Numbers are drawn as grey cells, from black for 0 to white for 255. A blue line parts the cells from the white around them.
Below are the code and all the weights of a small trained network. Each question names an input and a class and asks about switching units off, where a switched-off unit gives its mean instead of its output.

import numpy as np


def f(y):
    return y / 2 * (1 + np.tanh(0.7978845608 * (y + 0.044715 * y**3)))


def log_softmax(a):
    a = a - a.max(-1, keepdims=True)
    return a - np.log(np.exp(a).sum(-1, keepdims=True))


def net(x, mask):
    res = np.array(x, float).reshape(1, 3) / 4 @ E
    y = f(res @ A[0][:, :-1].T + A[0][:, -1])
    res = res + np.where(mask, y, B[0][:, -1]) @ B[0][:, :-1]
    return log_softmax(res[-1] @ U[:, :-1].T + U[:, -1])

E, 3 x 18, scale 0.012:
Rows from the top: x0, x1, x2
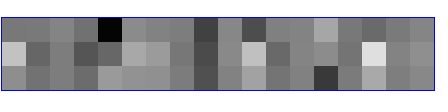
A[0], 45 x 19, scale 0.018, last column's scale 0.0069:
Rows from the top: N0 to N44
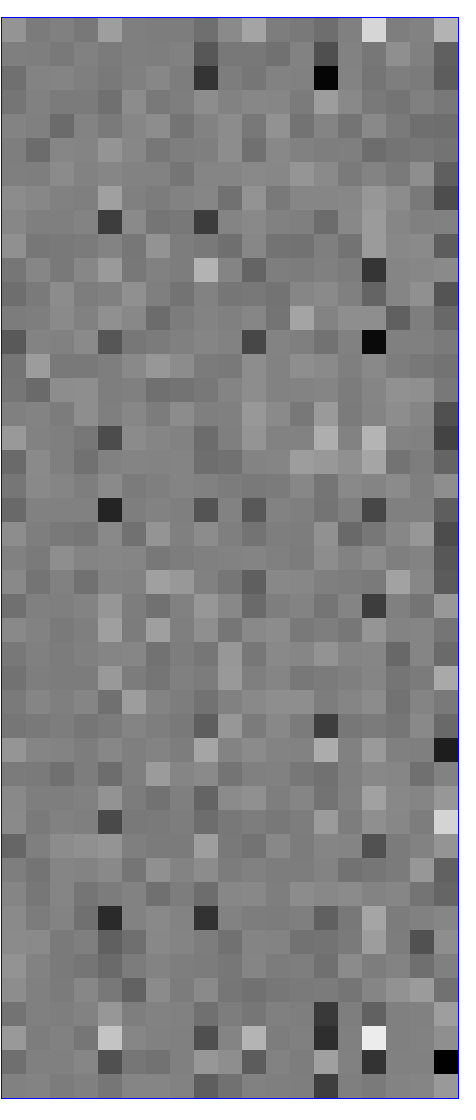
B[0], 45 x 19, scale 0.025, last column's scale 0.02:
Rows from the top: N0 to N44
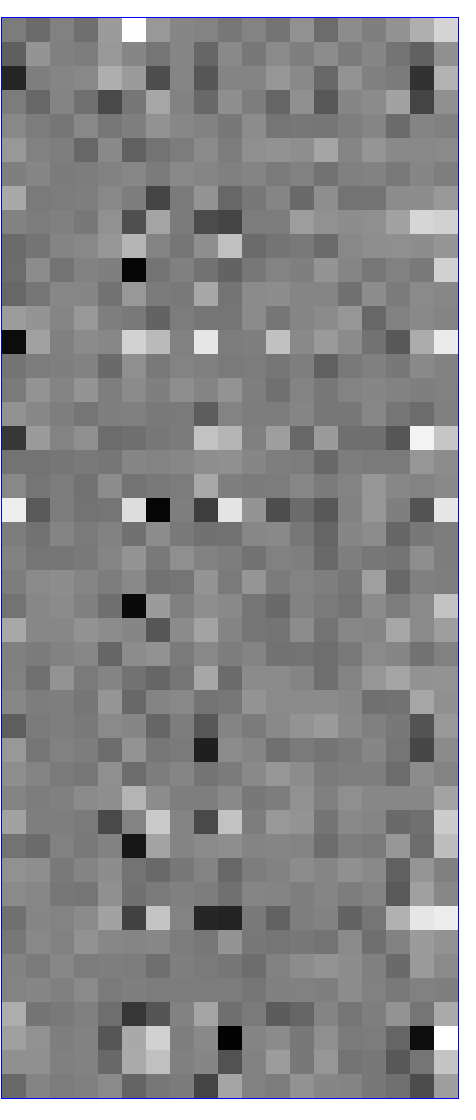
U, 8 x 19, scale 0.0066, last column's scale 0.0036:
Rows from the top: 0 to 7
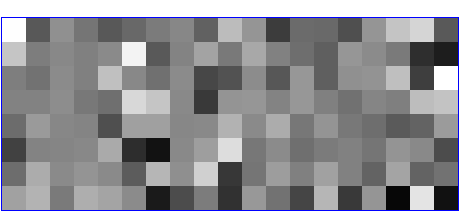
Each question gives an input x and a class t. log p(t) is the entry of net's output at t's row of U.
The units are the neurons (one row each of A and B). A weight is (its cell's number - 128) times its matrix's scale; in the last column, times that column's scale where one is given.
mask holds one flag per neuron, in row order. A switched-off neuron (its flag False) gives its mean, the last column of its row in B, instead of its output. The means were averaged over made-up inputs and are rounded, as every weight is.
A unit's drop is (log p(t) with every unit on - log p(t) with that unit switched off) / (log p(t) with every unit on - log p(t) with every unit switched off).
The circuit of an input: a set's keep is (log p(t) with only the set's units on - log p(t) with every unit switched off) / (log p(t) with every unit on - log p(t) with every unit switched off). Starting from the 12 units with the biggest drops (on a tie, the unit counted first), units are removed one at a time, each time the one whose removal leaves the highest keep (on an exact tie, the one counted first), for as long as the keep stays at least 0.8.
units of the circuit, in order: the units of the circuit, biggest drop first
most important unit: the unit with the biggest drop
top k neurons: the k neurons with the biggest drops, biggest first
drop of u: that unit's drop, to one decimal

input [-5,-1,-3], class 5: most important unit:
N42
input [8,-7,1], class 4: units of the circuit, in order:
N13; N20; N0
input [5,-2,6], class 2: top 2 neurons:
N2; N17
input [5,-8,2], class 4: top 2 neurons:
N20; N13
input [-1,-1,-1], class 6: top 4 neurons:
N20; N17; N2; N44
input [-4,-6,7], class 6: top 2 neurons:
N20; N42
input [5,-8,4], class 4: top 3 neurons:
N13; N43; N20
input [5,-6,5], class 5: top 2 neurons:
N42; N20
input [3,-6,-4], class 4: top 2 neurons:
N20; N37
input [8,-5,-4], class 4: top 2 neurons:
N13; N20
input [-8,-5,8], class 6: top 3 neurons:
N20; N42; N41
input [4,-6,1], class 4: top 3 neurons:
N20; N13; N43
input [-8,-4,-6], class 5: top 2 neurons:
N42; N37
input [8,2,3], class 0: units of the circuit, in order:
N20
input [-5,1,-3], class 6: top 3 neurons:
N20; N2; N44
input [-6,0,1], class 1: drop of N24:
0.1
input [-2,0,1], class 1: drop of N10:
0.2
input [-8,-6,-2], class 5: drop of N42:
0.8
